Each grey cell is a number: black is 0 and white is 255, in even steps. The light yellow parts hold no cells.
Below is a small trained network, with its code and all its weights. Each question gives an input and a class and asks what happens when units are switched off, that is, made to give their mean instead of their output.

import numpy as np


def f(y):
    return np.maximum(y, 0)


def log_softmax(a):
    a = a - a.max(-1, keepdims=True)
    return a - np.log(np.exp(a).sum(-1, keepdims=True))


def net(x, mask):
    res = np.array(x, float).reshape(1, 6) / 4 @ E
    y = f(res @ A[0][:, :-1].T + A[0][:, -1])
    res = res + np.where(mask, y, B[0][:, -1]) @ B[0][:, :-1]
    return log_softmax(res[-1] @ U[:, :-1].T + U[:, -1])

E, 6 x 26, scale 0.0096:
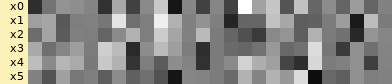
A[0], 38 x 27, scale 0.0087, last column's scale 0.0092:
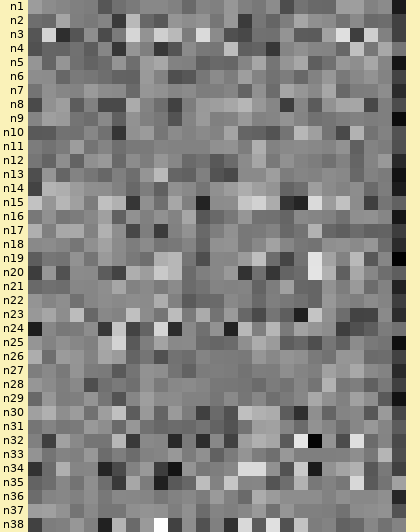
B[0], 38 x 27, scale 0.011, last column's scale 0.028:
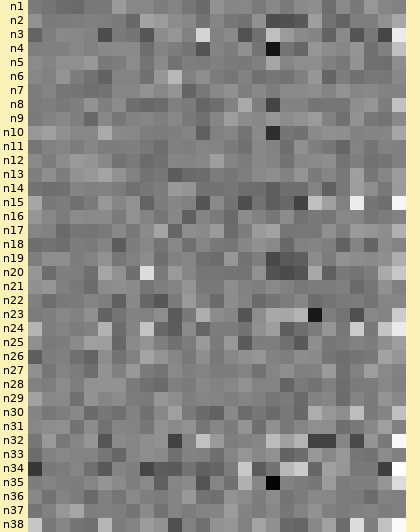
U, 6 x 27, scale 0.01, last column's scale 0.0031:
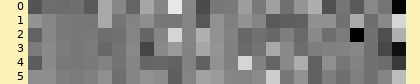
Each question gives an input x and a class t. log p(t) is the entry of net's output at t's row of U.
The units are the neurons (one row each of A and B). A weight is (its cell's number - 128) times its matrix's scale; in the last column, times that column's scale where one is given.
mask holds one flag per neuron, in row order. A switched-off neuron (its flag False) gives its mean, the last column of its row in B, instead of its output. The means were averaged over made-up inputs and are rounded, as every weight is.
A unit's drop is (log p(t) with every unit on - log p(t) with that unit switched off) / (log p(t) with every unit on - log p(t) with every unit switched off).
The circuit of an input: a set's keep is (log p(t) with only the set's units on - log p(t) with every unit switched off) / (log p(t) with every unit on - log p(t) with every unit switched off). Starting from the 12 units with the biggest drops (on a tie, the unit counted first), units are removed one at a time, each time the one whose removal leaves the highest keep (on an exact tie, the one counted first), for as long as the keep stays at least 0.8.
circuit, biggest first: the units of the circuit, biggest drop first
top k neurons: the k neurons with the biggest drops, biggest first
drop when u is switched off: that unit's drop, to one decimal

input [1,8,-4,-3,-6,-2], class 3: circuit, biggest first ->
[n3]
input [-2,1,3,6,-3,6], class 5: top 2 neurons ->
[n15, n35]
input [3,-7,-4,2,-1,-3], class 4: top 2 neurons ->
[n34, n38]
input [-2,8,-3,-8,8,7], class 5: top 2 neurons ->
[n35, n4]
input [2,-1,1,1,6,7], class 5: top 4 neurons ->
[n32, n35, n4, n20]
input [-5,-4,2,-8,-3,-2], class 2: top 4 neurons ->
[n3, n38, n24, n15]
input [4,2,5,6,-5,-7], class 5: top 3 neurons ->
[n3, n15, n35]
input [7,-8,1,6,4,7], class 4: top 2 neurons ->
[n34, n32]
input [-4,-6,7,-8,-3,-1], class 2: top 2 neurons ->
[n3, n38]
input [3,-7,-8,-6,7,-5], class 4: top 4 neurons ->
[n34, n38, n24, n20]
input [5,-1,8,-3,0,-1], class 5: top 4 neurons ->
[n15, n35, n4, n3]
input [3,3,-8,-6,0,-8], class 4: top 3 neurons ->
[n38, n24, n20]
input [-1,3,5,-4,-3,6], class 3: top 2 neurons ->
[n3, n32]
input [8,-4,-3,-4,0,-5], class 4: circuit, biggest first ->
[n34]
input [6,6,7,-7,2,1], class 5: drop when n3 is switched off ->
0.2
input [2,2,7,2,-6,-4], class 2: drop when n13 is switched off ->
-0.1
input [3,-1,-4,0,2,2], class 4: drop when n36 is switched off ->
0.0
